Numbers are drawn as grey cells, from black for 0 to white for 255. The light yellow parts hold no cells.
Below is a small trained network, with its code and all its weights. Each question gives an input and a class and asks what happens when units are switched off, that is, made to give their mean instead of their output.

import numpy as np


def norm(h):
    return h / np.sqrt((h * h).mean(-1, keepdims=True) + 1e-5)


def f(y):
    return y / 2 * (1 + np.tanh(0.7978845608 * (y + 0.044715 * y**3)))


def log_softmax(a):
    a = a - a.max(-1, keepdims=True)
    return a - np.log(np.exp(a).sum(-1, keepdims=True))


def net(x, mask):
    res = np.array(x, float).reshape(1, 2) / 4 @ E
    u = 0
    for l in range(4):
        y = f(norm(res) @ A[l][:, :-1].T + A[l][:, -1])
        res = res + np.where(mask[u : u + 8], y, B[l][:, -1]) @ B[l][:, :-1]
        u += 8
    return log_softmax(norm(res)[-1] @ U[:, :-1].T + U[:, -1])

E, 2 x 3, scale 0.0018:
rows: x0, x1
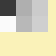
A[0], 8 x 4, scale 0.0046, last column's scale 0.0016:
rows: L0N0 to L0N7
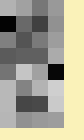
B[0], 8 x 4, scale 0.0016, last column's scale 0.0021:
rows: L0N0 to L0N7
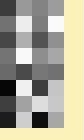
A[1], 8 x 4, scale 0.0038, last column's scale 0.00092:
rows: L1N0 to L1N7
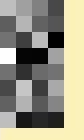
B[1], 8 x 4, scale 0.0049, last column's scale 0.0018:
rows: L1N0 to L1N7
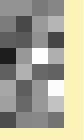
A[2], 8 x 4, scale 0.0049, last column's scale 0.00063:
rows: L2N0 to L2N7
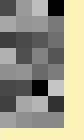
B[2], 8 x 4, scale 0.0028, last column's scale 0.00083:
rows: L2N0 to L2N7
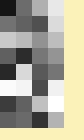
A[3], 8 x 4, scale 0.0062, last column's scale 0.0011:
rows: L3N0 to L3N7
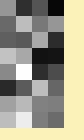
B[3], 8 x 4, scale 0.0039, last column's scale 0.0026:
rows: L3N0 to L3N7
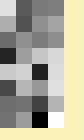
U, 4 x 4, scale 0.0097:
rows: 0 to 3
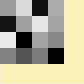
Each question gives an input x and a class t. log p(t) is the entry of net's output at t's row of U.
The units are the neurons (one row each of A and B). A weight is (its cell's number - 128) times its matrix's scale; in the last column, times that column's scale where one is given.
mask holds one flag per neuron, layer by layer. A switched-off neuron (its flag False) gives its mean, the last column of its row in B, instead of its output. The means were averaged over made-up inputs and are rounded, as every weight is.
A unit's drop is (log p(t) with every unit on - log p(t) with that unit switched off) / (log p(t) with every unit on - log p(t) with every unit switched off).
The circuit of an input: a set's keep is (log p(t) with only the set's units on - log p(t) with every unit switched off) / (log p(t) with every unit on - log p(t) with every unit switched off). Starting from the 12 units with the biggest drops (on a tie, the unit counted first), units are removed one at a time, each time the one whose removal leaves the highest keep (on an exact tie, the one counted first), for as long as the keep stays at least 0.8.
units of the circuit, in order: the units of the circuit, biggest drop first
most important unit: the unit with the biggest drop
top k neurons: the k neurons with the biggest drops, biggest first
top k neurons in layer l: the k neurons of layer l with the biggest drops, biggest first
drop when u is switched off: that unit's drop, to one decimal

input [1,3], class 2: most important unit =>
L0N1
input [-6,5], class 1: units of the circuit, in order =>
L0N1, L1N3
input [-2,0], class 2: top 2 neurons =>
L0N6, L1N3
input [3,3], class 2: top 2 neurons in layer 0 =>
L0N1, L0N6
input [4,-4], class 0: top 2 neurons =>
L1N3, L0N6
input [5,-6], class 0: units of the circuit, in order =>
L1N3, L2N5
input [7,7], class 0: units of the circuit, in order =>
L1N3, L3N7
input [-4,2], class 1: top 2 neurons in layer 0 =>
L0N1, L0N3
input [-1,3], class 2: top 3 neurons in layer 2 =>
L2N5, L2N3, L2N2
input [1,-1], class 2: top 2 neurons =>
L1N3, L2N5
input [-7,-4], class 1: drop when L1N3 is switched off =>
1.2
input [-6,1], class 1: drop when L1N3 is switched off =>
0.9
